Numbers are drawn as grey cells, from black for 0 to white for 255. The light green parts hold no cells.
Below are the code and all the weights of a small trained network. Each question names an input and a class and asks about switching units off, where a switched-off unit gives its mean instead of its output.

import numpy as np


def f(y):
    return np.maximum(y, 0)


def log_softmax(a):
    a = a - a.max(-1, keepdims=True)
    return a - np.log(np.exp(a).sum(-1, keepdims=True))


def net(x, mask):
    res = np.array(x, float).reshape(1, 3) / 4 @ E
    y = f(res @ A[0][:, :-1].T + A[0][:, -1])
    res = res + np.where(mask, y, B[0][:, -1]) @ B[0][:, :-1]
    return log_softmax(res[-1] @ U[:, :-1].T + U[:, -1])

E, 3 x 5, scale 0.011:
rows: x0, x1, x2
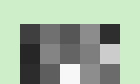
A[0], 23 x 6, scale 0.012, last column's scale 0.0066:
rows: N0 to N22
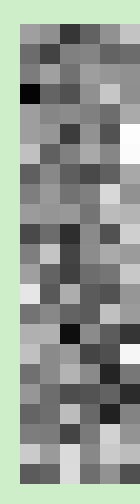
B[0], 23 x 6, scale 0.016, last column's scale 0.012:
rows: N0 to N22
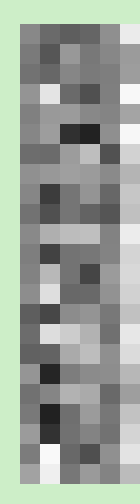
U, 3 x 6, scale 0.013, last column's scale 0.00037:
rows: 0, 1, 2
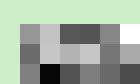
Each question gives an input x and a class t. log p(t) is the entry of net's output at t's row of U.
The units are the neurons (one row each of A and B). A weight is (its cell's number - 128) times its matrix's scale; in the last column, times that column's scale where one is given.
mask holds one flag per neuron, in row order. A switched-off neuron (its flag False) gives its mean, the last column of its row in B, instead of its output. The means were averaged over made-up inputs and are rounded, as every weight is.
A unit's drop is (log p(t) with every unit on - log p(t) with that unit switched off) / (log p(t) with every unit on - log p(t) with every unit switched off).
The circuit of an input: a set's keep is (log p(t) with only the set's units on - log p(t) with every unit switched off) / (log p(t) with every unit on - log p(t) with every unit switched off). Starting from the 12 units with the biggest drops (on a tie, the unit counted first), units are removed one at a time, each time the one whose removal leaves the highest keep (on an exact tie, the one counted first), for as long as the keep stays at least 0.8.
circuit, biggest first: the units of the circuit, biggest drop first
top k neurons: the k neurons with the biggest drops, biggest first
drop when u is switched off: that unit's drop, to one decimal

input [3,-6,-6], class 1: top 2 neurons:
(N15 N16)
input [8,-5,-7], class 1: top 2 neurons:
(N15 N10)
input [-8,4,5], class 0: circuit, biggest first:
(N21)
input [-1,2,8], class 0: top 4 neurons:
(N15 N10 N16 N6)
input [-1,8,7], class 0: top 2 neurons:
(N3 N15)
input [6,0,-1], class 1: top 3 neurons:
(N10 N21 N13)
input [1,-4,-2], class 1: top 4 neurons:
(N16 N3 N6 N21)
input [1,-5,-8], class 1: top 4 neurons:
(N15 N16 N6 N18)
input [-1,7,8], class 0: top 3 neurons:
(N3 N15 N10)
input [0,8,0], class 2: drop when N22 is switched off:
0.2
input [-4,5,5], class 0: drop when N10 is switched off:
0.1
